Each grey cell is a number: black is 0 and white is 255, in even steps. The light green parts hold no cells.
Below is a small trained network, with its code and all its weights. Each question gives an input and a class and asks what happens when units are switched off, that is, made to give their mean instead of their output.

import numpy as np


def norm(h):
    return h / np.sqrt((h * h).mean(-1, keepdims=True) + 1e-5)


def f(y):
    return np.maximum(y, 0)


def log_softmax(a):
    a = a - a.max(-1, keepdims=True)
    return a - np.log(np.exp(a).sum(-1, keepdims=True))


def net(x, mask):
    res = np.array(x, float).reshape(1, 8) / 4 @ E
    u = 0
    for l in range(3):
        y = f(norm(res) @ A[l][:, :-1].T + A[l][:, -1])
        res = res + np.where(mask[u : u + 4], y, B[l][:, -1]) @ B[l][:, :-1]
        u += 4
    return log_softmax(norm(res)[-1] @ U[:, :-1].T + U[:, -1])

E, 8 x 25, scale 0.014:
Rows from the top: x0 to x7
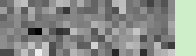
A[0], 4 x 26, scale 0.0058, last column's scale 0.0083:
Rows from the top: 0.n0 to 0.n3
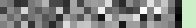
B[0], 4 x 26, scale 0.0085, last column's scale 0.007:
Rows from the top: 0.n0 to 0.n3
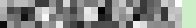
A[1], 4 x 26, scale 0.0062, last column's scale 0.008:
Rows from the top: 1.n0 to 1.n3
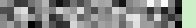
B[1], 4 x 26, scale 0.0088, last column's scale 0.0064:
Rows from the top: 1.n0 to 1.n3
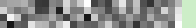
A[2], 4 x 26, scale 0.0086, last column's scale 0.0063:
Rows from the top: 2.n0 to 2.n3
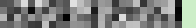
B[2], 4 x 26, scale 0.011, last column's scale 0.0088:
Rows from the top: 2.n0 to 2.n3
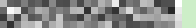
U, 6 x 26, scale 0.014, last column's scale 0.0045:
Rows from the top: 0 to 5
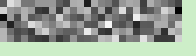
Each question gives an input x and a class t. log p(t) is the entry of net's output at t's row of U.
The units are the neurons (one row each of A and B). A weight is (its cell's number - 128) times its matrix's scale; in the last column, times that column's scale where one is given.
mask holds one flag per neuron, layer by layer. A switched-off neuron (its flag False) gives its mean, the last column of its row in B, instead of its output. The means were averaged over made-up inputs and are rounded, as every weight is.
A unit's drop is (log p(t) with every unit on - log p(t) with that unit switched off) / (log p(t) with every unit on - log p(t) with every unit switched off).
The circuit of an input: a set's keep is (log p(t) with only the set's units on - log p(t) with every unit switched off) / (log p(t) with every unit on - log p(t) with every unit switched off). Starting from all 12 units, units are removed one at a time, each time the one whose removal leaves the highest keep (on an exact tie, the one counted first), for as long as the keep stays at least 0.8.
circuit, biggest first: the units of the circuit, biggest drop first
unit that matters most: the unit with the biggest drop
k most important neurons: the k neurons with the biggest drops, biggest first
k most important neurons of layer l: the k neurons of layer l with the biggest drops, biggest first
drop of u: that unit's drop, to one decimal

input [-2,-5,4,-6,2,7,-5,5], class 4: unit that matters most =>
0.n2
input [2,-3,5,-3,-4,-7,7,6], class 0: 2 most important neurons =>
(1.n2 0.n2)
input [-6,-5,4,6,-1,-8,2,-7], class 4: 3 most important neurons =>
(0.n1 2.n0 1.n1)
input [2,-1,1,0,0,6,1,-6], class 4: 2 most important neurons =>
(0.n2 2.n0)
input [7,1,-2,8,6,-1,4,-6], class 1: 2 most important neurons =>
(1.n1 2.n0)
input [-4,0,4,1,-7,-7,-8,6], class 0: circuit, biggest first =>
(2.n1 1.n3)
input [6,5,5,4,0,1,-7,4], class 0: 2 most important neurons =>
(2.n1 0.n0)
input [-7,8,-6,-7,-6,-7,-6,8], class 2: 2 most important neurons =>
(2.n2 1.n3)
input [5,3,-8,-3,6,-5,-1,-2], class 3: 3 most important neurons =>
(1.n3 0.n0 2.n3)
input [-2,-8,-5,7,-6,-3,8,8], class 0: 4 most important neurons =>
(1.n2 2.n2 1.n3 2.n3)
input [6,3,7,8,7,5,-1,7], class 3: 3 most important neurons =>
(2.n3 1.n3 0.n0)
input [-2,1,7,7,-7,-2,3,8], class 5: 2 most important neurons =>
(2.n0 1.n3)
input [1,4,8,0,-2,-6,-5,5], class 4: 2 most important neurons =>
(0.n1 2.n0)
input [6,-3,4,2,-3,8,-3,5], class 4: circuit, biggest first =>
(0.n2)
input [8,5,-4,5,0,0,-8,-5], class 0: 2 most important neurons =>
(2.n1 0.n0)
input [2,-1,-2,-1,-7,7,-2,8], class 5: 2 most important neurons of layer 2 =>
(2.n0 2.n3)
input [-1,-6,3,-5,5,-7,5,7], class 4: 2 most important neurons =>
(0.n1 2.n2)
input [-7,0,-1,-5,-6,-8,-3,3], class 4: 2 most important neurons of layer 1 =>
(1.n1 1.n3)
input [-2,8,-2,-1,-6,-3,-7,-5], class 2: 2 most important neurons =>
(2.n2 1.n3)
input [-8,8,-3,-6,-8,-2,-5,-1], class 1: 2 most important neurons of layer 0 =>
(0.n0 0.n3)
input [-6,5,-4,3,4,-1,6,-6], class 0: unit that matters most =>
1.n2
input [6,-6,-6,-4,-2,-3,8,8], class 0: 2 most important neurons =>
(1.n2 2.n2)
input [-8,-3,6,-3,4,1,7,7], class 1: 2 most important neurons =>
(1.n0 2.n1)
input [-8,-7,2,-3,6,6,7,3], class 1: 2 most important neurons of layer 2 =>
(2.n1 2.n2)
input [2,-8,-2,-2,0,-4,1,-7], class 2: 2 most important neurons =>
(0.n3 2.n0)
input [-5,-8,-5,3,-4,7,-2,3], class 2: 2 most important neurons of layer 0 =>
(0.n3 0.n1)
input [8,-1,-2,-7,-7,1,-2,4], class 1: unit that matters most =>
1.n1
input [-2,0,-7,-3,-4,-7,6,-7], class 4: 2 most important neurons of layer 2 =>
(2.n0 2.n1)
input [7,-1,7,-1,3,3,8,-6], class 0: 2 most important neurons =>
(1.n2 2.n0)
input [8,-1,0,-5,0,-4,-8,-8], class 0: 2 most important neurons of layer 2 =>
(2.n1 2.n0)
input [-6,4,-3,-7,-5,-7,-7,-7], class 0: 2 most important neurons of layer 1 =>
(1.n3 1.n1)
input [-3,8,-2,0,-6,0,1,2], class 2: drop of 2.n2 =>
0.7
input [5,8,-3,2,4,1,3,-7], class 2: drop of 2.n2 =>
0.8
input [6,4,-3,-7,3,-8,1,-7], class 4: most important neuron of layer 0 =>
(0.n1)
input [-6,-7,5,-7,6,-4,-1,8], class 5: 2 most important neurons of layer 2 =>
(2.n0 2.n2)
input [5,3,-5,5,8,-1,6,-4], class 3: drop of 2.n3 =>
0.1
